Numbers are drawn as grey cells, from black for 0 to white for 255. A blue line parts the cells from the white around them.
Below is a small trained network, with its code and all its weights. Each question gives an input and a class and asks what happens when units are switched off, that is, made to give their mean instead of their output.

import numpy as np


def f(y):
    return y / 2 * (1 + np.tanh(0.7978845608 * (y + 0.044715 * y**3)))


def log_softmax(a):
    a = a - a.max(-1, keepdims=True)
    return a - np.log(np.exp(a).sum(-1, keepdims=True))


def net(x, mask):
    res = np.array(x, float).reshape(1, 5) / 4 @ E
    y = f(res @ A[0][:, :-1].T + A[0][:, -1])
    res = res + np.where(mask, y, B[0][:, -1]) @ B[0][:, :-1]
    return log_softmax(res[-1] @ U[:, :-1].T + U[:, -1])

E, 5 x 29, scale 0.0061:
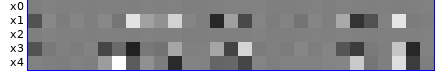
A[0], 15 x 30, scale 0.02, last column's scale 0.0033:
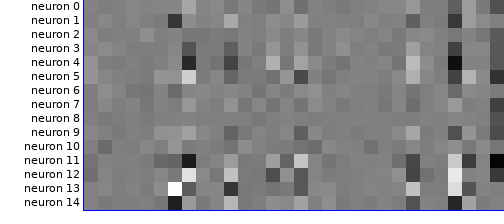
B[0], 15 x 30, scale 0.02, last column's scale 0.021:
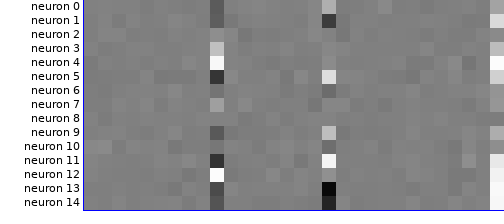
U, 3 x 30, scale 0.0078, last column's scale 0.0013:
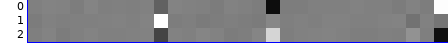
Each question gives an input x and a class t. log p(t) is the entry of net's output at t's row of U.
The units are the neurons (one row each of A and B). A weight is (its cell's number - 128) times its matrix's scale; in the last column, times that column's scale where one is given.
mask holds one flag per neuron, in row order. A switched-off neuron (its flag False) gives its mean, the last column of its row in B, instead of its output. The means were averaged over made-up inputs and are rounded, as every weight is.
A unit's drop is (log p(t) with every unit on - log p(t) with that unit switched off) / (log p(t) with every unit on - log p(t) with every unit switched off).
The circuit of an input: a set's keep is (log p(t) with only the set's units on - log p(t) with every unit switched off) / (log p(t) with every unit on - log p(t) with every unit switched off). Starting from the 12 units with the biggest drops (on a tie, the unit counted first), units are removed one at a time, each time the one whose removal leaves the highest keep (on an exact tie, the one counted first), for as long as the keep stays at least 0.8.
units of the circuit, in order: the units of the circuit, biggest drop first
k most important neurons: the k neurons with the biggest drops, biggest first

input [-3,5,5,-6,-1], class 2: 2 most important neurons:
[neuron 5; neuron 4]
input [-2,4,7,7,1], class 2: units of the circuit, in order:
[neuron 11]
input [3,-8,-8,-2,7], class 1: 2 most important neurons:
[neuron 4; neuron 14]
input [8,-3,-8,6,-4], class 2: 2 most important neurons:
[neuron 11; neuron 13]
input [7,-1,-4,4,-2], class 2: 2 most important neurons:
[neuron 13; neuron 11]
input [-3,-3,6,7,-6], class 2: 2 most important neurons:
[neuron 11; neuron 13]
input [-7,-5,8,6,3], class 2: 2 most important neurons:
[neuron 11; neuron 12]
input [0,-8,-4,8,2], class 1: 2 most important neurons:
[neuron 4; neuron 5]
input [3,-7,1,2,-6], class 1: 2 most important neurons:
[neuron 4; neuron 13]
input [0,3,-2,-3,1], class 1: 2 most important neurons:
[neuron 11; neuron 12]
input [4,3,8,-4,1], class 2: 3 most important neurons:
[neuron 4; neuron 5; neuron 3]
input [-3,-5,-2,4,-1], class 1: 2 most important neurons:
[neuron 4; neuron 5]
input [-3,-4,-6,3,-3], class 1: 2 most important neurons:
[neuron 13; neuron 4]
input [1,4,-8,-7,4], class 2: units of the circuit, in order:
[neuron 5]
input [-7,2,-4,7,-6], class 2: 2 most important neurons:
[neuron 11; neuron 13]
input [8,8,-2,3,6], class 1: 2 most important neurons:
[neuron 12; neuron 14]
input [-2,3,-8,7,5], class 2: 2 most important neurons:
[neuron 11; neuron 14]
